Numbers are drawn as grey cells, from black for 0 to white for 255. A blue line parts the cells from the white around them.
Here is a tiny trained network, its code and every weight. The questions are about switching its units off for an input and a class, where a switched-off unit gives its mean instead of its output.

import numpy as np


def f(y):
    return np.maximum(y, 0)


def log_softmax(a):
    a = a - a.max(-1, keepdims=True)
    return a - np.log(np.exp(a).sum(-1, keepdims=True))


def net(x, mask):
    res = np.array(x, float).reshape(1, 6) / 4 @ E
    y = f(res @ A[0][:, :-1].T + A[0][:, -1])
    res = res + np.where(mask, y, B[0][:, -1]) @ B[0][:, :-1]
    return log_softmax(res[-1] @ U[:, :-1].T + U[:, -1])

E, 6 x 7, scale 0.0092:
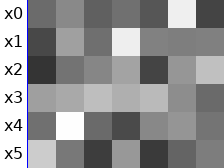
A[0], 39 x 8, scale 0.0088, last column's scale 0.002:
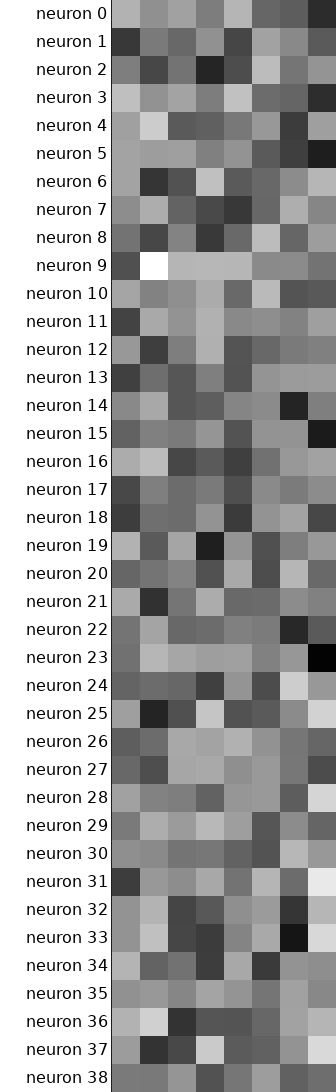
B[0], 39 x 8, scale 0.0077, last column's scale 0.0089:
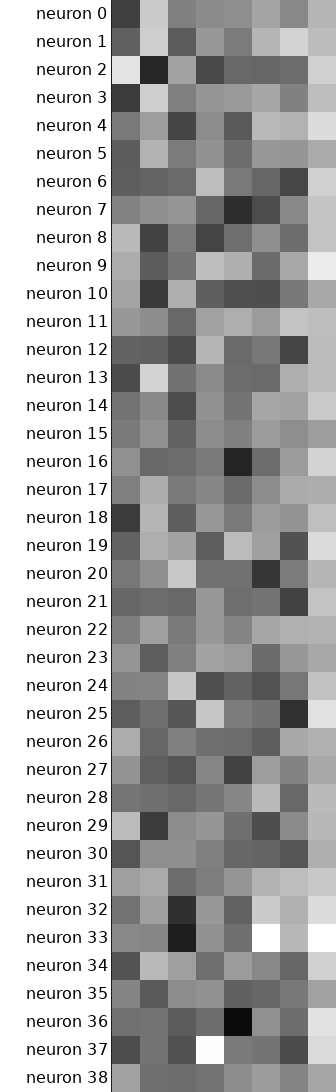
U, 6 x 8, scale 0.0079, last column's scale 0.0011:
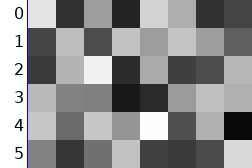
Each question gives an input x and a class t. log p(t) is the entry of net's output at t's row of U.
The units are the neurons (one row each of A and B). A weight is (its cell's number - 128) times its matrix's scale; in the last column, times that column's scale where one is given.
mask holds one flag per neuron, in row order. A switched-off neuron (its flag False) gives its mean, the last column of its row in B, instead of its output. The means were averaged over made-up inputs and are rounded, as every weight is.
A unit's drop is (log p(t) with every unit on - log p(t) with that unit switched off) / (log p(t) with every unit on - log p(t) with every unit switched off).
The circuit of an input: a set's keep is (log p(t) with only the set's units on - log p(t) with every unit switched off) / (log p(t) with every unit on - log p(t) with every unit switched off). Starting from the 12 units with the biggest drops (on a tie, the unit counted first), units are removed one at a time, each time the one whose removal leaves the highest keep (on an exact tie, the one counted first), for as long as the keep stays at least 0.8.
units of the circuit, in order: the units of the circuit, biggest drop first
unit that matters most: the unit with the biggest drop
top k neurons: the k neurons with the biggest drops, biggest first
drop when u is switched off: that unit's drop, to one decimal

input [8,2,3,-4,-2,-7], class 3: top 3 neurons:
neuron 2; neuron 8; neuron 37
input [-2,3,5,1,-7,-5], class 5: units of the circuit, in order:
neuron 33; neuron 32
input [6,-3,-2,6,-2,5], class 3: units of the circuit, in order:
neuron 10; neuron 37
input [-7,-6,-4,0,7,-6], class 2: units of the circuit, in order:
neuron 20; neuron 19
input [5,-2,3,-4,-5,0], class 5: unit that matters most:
neuron 2
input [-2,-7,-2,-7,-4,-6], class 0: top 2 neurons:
neuron 2; neuron 8
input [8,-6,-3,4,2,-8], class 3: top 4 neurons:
neuron 2; neuron 8; neuron 37; neuron 25
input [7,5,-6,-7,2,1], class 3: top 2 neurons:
neuron 2; neuron 37
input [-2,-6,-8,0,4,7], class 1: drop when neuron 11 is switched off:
-0.1
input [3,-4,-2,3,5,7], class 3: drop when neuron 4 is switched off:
0.0
